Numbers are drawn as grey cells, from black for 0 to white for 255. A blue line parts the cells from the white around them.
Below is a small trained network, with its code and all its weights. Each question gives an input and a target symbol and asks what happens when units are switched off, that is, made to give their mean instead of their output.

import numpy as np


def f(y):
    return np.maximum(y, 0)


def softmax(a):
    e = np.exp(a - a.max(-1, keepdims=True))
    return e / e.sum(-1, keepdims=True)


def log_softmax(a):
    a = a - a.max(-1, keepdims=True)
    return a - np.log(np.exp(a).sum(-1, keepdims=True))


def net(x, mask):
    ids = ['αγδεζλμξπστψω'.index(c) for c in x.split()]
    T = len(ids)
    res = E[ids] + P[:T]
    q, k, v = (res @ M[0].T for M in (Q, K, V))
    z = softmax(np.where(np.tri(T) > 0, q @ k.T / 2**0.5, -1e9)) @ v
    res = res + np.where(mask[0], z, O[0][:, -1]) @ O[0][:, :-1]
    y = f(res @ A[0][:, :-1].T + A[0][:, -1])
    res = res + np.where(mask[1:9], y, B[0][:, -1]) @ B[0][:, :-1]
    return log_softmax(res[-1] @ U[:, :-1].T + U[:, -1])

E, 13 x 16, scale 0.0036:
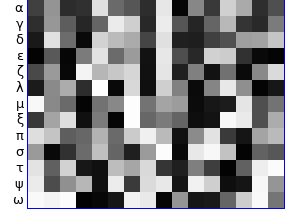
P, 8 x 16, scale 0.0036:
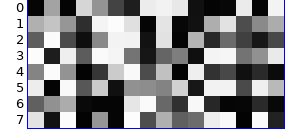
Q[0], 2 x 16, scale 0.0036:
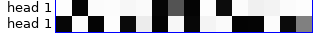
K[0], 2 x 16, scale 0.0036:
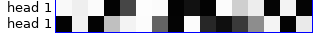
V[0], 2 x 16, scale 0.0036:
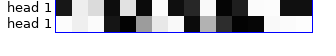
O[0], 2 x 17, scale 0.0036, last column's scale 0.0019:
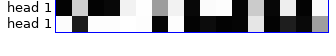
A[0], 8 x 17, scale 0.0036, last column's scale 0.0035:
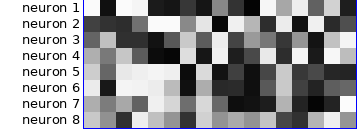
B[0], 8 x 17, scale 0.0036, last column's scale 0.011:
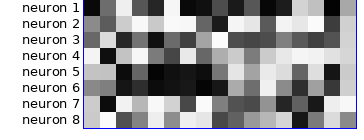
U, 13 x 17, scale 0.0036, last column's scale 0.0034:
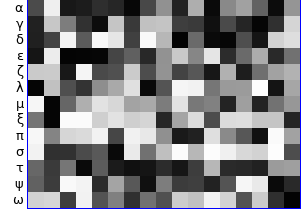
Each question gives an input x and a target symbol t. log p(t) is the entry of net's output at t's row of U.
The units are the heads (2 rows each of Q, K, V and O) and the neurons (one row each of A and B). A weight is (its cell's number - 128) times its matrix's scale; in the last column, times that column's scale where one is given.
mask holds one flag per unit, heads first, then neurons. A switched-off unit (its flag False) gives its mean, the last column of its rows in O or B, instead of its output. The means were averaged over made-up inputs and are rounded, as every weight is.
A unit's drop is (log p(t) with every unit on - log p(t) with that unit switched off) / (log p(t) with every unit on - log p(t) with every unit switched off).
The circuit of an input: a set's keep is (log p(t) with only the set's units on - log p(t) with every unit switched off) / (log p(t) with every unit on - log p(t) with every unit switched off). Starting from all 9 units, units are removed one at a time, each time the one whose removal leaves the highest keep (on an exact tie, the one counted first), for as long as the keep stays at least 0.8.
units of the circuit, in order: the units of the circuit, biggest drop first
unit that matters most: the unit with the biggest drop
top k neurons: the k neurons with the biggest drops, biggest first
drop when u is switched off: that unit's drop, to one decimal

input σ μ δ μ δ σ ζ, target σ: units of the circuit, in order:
head 1; neuron 4
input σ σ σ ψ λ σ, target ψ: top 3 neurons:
neuron 1; neuron 5; neuron 6
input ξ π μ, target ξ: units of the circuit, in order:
head 1; neuron 2; neuron 7
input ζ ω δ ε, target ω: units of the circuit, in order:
head 1; neuron 5
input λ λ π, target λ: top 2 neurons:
neuron 2; neuron 7
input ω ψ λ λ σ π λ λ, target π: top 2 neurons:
neuron 5; neuron 6
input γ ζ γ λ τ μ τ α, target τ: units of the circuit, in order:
head 1; neuron 6; neuron 2
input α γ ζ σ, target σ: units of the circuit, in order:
head 1
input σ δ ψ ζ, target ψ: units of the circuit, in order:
head 1; neuron 1
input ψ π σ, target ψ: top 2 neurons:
neuron 1; neuron 4
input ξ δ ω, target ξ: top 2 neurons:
neuron 2; neuron 7
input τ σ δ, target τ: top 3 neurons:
neuron 6; neuron 5; neuron 2
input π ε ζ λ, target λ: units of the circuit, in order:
head 1; neuron 7
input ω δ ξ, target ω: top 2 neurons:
neuron 5; neuron 6
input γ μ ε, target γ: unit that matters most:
neuron 4
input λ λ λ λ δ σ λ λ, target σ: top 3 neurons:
neuron 4; neuron 1; neuron 7
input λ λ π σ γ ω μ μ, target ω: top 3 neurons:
neuron 5; neuron 6; neuron 2
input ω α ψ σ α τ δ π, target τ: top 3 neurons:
neuron 6; neuron 2; neuron 1
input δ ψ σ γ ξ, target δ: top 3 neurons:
neuron 5; neuron 6; neuron 4
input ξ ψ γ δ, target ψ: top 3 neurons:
neuron 1; neuron 4; neuron 7
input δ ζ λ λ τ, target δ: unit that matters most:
neuron 5
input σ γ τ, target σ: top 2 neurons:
neuron 4; neuron 7
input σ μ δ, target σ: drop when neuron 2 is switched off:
0.0
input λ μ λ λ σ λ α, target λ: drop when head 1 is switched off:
2.1
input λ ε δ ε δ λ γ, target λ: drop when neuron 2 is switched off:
0.3
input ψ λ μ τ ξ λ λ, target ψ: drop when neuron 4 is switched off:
0.4
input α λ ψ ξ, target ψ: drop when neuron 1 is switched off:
1.1
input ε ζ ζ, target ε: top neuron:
neuron 7
